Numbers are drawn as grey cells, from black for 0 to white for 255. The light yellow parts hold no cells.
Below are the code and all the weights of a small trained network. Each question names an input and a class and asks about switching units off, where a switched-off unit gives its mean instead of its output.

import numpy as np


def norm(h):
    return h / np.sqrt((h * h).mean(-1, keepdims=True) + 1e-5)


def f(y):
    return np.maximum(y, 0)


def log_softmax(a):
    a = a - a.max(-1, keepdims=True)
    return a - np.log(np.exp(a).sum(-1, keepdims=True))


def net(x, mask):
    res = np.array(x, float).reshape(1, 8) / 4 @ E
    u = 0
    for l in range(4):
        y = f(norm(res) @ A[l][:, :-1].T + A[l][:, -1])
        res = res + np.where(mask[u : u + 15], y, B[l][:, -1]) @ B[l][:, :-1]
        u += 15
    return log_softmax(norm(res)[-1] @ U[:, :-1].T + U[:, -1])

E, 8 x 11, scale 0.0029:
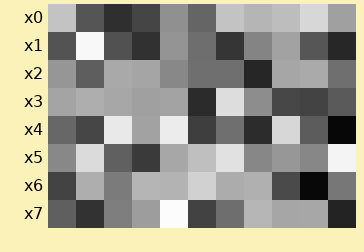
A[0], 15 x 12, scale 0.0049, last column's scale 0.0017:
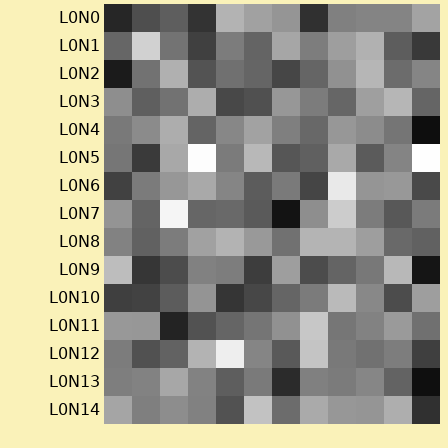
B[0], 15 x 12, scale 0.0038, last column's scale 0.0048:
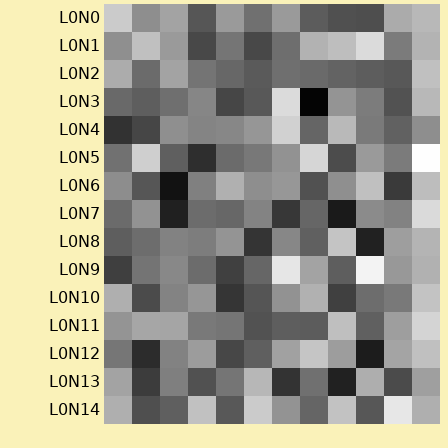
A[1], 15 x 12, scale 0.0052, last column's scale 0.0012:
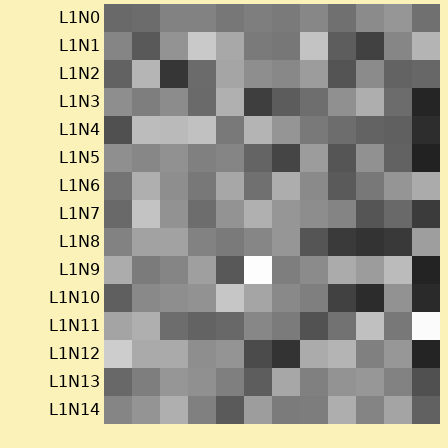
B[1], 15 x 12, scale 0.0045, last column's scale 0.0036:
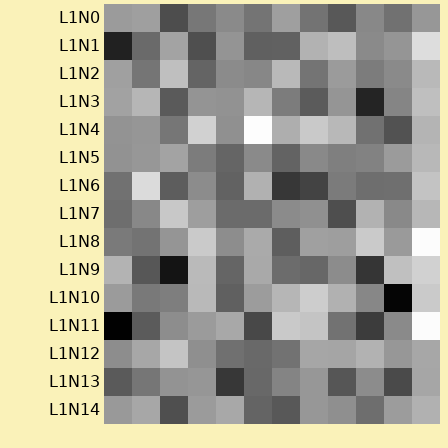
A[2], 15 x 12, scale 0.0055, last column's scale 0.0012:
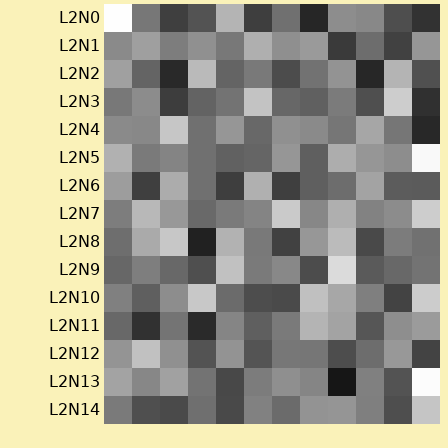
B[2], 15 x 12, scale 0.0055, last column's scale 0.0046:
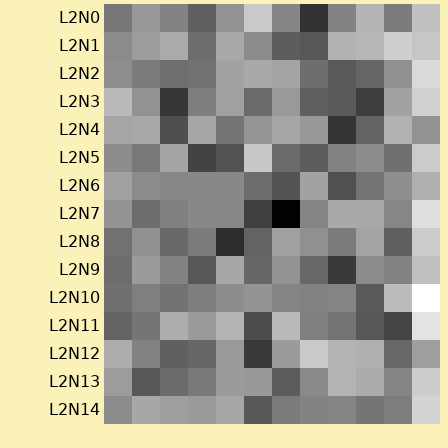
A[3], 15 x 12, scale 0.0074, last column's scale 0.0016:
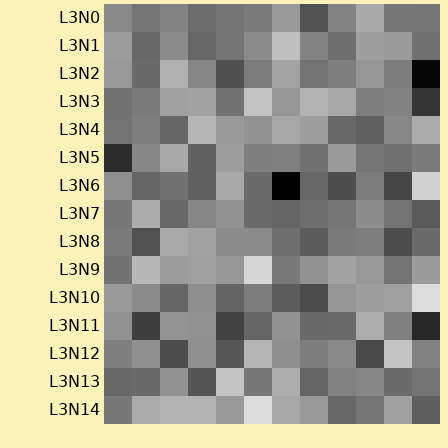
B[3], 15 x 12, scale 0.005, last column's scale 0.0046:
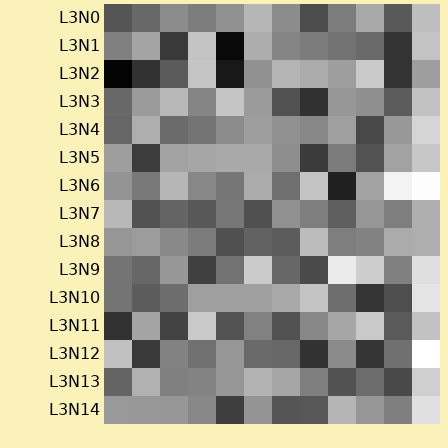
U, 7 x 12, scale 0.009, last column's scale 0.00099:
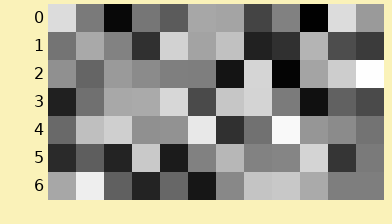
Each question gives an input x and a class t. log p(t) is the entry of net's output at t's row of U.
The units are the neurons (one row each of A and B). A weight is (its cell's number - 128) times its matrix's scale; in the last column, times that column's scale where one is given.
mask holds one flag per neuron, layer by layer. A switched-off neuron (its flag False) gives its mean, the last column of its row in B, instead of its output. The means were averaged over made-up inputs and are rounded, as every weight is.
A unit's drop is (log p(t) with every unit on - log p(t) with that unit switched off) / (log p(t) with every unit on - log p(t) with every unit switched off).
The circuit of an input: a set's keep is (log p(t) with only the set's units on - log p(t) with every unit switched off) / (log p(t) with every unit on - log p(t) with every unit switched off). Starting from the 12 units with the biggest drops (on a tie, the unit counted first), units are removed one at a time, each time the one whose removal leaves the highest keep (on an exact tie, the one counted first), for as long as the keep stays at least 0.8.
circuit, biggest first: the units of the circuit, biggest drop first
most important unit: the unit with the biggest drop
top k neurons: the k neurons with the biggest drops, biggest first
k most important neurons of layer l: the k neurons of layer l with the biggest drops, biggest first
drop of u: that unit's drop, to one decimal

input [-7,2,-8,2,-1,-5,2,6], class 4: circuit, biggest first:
L1N11; L2N1
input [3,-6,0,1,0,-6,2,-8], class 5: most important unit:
L0N3
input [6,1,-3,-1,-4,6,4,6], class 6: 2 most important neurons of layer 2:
L2N7; L2N10
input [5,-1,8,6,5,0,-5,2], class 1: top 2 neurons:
L2N0; L1N3
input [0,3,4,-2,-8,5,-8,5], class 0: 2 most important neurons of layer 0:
L0N14; L0N5
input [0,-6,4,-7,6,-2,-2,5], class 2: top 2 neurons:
L3N6; L0N10
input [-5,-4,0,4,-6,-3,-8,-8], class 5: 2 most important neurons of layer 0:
L0N3; L0N9
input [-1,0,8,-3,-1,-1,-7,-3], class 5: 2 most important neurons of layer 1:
L1N11; L1N6
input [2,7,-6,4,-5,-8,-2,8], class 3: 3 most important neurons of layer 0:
L0N12; L0N5; L0N8
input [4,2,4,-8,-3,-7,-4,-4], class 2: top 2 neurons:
L3N6; L2N6
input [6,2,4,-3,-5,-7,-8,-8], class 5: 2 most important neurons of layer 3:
L3N11; L3N2
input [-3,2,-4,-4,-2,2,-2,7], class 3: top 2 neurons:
L0N12; L2N11
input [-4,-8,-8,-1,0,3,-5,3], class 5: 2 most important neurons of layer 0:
L0N3; L0N9
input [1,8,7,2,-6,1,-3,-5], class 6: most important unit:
L0N1
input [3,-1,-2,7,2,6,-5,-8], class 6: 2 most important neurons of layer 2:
L2N7; L2N12
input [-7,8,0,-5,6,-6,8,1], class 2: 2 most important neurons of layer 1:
L1N11; L1N3
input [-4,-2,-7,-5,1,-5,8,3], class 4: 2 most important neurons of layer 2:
L2N1; L2N3
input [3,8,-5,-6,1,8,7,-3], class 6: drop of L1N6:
-0.1
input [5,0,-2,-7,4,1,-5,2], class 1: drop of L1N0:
0.0
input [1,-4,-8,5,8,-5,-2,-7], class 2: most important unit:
L0N7
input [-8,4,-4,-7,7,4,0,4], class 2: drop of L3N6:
0.1
